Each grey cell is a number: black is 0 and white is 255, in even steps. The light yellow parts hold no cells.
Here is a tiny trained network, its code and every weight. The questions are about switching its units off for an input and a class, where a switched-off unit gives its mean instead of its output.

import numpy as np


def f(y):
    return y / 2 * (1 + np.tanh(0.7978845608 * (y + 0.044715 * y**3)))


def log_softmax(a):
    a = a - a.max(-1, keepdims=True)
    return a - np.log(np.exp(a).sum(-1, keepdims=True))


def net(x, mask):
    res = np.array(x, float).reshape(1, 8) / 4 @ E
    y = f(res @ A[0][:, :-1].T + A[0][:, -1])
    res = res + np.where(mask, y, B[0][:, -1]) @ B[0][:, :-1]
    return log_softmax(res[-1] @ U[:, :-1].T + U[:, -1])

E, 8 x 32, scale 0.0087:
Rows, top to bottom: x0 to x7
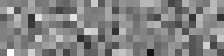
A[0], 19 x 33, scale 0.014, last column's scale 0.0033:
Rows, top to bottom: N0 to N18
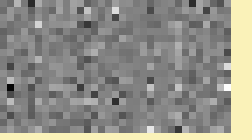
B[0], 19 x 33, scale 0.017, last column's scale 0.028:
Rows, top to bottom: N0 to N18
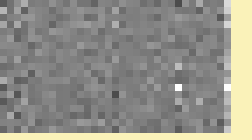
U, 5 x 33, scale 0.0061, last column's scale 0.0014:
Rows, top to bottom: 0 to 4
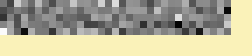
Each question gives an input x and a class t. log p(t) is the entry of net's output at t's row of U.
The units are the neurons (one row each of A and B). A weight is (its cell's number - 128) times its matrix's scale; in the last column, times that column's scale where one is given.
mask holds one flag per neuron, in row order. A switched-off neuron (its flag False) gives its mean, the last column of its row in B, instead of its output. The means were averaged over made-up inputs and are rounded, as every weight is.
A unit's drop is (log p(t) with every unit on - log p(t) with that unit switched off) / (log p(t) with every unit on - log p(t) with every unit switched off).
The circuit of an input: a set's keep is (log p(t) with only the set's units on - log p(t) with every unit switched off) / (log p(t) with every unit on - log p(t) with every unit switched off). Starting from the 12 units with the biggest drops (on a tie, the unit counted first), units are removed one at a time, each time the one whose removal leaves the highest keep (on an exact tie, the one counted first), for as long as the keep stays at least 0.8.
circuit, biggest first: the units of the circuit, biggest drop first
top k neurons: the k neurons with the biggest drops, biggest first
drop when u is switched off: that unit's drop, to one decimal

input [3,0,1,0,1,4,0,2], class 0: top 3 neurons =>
[N12 N13 N16]
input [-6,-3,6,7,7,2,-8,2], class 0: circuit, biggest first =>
[N1]
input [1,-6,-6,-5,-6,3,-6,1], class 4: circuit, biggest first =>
[N1 N0]
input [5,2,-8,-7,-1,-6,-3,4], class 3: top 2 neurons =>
[N12 N1]
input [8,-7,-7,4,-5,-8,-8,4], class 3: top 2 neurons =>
[N12 N18]
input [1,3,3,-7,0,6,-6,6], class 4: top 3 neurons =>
[N1 N0 N12]
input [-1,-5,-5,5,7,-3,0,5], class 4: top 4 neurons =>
[N0 N18 N12 N11]
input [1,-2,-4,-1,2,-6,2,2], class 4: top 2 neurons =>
[N0 N18]
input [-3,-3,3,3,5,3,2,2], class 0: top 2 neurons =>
[N13 N16]
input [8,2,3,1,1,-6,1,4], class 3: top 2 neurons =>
[N12 N9]
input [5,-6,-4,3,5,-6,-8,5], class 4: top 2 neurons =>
[N0 N1]
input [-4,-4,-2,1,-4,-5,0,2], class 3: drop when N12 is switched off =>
0.9
